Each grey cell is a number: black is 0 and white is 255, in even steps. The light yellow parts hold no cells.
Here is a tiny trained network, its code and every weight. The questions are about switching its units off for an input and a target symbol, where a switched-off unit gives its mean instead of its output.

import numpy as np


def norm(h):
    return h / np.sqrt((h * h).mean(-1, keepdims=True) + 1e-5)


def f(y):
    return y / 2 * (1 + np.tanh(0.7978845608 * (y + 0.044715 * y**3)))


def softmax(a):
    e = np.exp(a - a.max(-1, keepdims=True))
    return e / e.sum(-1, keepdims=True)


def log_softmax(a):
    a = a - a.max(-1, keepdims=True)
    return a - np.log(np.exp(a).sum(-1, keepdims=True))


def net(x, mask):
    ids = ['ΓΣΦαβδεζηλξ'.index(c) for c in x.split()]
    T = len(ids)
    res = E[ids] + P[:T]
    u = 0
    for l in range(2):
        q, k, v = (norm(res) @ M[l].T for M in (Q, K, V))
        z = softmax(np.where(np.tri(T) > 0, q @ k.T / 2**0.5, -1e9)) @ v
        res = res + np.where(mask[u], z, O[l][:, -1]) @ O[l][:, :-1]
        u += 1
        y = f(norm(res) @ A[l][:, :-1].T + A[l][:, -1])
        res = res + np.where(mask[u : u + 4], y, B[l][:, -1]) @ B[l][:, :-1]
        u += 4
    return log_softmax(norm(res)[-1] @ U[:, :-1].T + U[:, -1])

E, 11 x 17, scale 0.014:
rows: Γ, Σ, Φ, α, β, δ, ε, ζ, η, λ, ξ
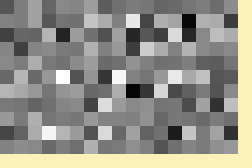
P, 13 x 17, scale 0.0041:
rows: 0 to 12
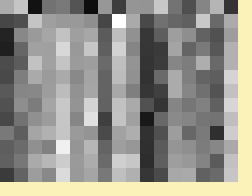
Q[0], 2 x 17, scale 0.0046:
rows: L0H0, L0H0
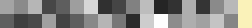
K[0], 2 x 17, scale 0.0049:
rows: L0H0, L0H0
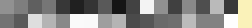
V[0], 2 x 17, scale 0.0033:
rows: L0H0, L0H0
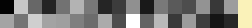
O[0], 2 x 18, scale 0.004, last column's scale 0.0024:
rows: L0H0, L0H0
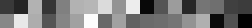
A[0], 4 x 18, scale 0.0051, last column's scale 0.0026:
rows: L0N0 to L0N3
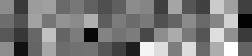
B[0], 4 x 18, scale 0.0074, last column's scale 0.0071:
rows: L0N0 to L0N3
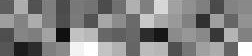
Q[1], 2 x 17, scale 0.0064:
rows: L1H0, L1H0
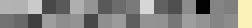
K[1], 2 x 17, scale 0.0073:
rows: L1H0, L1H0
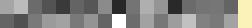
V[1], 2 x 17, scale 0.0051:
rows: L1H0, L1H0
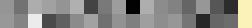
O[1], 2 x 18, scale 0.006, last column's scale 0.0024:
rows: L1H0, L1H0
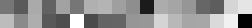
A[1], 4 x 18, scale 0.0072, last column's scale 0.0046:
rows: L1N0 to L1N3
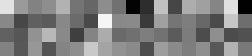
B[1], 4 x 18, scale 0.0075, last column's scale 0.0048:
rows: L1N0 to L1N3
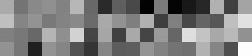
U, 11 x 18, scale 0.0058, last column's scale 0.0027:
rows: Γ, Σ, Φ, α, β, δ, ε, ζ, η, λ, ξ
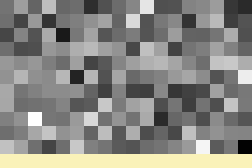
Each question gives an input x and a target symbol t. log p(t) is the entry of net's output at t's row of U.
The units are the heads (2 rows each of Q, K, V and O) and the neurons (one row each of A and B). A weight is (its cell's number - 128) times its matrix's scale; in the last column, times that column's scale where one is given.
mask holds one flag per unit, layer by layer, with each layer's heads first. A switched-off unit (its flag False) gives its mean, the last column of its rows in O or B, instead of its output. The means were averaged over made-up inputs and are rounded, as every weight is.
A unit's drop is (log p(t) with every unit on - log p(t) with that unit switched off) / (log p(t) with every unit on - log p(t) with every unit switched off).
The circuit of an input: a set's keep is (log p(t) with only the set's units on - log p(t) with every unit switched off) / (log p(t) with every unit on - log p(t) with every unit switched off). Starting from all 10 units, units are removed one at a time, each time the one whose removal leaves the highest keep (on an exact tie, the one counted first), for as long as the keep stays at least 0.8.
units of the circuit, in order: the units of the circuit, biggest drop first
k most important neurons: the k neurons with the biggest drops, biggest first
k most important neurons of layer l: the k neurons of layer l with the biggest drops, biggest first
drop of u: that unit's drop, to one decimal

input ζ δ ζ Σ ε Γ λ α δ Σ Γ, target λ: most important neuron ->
(L1N2)
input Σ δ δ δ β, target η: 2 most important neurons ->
(L0N3 L1N3)
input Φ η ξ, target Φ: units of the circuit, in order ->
(L0H0 L0N2)
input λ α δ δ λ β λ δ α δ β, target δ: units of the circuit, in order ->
(L0H0 L0N3)
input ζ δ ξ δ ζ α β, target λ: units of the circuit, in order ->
(L1N2 L1H0)
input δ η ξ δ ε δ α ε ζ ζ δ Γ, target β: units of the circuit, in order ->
(L0N1 L1H0 L0N3)
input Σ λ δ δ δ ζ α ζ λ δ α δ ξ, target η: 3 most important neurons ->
(L0N3 L0N1 L1N3)
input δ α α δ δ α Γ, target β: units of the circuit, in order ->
(L0N1 L1H0)
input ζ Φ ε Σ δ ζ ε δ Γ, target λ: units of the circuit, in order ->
(L1N2 L0N1 L1H0)
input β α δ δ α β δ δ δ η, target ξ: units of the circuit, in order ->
(L0H0 L1H0 L1N3)
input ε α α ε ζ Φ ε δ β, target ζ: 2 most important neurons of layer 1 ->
(L1N3 L1N1)
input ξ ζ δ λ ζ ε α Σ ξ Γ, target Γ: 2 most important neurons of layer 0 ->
(L0N3 L0N1)
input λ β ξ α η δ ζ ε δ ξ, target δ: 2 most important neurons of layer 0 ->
(L0N3 L0N1)
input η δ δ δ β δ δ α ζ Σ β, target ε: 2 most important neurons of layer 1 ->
(L1N0 L1N3)
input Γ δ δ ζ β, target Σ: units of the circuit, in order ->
(L0H0)
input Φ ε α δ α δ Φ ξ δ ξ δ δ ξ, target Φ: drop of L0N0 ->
0.2
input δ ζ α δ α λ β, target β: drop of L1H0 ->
0.2
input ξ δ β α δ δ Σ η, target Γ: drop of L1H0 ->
0.8
